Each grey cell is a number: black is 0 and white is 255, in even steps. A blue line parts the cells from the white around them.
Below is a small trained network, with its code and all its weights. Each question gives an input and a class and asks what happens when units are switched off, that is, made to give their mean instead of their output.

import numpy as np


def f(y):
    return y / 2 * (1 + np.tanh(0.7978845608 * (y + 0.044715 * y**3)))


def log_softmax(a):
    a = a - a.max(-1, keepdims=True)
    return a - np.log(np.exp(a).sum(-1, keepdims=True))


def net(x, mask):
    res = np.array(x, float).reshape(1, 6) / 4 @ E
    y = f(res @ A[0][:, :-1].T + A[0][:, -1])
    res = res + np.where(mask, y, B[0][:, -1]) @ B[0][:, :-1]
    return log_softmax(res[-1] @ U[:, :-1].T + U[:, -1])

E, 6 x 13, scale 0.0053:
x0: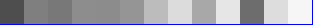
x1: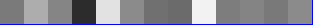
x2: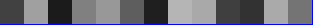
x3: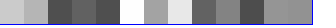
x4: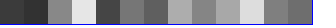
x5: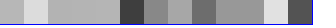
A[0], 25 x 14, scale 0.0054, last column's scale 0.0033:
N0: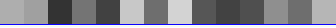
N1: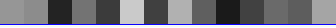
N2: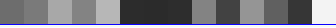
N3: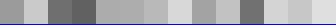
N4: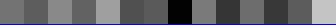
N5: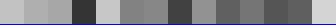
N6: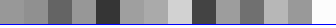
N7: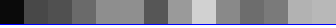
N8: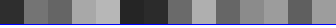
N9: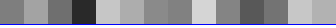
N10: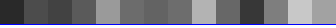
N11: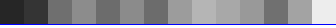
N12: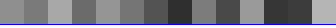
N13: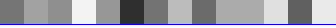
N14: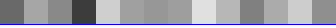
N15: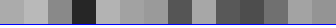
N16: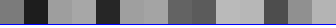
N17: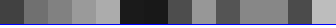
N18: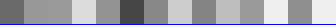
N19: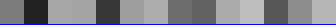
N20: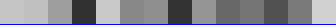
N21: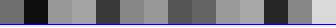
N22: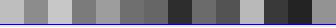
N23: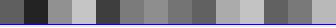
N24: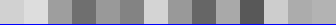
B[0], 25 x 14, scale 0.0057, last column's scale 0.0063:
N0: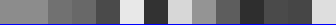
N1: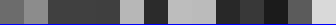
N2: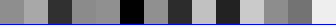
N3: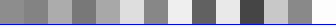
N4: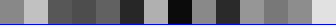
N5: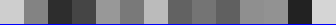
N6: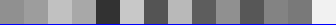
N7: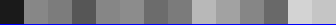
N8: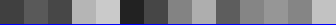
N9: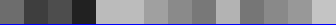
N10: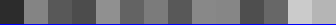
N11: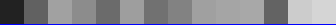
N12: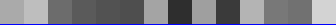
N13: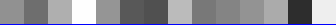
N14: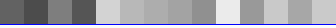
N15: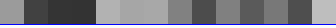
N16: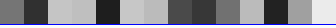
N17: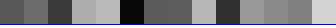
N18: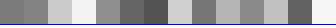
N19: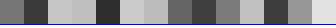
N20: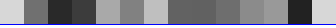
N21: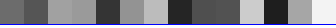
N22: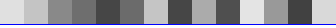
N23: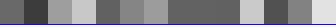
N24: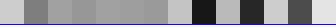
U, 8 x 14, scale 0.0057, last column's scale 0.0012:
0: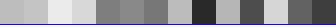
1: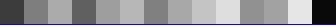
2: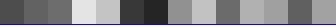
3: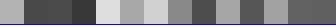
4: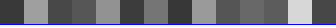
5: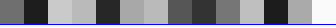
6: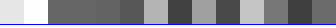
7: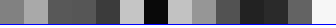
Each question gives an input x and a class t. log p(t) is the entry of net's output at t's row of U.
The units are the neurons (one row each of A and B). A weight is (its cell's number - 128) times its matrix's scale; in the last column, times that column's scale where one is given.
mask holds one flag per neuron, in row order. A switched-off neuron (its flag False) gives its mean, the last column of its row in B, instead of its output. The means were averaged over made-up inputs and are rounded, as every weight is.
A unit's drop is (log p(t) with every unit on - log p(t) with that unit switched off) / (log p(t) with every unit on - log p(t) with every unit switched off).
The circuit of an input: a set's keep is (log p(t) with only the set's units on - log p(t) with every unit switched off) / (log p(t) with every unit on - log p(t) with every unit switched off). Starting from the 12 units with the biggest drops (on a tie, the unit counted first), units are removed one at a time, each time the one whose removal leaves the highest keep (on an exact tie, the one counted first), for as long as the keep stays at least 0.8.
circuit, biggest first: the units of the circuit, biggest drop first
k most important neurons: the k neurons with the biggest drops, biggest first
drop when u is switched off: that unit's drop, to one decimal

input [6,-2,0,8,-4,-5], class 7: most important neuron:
N0
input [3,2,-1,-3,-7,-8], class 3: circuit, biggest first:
N15, N9
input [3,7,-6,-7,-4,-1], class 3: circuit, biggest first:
N14, N20
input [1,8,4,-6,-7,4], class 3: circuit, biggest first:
N9, N15
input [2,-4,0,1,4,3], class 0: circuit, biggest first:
N18, N13
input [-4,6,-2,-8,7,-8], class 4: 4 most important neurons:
N2, N17, N4, N8
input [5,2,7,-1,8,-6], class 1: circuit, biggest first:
N7, N11
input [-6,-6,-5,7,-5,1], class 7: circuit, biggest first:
N0, N1
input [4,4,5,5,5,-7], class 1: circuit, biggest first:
N7, N14
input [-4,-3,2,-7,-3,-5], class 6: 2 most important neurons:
N22, N12
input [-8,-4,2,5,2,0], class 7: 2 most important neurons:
N1, N0
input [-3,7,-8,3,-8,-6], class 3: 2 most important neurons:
N15, N9
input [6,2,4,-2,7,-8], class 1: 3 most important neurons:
N7, N10, N11
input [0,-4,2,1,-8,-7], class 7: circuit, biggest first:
N1
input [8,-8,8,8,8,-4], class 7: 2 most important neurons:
N1, N0
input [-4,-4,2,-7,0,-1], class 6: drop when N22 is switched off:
0.2
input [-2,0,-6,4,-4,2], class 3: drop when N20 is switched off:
0.1
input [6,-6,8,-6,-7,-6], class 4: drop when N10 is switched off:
0.1
